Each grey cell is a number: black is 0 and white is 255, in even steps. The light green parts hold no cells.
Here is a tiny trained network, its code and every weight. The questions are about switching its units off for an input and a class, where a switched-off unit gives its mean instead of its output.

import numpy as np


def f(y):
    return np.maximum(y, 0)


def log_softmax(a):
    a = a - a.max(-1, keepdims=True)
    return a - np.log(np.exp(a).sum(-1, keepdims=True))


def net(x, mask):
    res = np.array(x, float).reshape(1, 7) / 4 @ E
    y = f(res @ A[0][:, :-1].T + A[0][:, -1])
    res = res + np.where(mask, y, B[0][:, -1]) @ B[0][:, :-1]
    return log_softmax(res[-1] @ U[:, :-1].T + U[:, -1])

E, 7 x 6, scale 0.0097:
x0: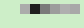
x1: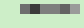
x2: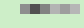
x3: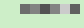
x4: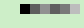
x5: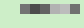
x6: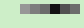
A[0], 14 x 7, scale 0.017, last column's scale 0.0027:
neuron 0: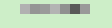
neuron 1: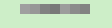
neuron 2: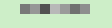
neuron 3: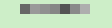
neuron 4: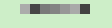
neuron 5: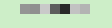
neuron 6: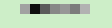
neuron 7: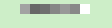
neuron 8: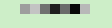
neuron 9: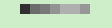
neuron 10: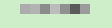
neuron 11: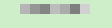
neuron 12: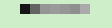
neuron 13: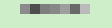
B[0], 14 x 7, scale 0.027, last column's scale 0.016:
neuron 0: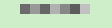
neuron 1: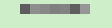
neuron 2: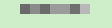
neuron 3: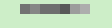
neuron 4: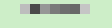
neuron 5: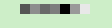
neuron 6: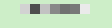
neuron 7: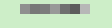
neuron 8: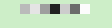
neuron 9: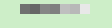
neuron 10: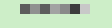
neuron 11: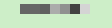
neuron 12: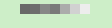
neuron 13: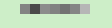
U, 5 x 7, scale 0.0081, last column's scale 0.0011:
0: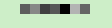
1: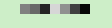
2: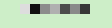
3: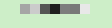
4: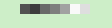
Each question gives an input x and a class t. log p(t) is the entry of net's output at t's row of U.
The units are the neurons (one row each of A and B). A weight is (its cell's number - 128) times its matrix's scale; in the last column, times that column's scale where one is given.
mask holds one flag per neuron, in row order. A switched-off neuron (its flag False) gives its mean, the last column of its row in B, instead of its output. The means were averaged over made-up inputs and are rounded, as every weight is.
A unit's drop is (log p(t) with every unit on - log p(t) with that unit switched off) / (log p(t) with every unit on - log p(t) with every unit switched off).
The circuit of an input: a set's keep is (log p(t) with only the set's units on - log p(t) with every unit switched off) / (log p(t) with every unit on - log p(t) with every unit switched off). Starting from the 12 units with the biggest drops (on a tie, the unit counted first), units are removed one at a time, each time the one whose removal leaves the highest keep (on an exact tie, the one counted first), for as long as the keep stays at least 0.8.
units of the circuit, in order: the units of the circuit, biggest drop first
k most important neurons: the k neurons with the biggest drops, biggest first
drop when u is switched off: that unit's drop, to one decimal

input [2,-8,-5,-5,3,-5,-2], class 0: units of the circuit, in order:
(neuron 5)
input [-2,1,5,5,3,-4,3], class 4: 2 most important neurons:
(neuron 8; neuron 5)
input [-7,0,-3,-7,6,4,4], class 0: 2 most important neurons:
(neuron 5; neuron 3)
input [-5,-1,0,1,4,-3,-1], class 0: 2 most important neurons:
(neuron 3; neuron 5)
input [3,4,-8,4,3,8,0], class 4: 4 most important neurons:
(neuron 12; neuron 9; neuron 4; neuron 11)
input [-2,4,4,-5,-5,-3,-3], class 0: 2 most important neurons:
(neuron 5; neuron 2)
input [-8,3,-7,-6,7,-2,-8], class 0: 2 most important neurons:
(neuron 5; neuron 3)
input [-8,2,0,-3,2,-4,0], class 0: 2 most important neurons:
(neuron 5; neuron 3)
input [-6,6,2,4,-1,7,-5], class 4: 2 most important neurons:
(neuron 12; neuron 9)
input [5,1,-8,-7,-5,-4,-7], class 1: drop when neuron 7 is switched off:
0.0
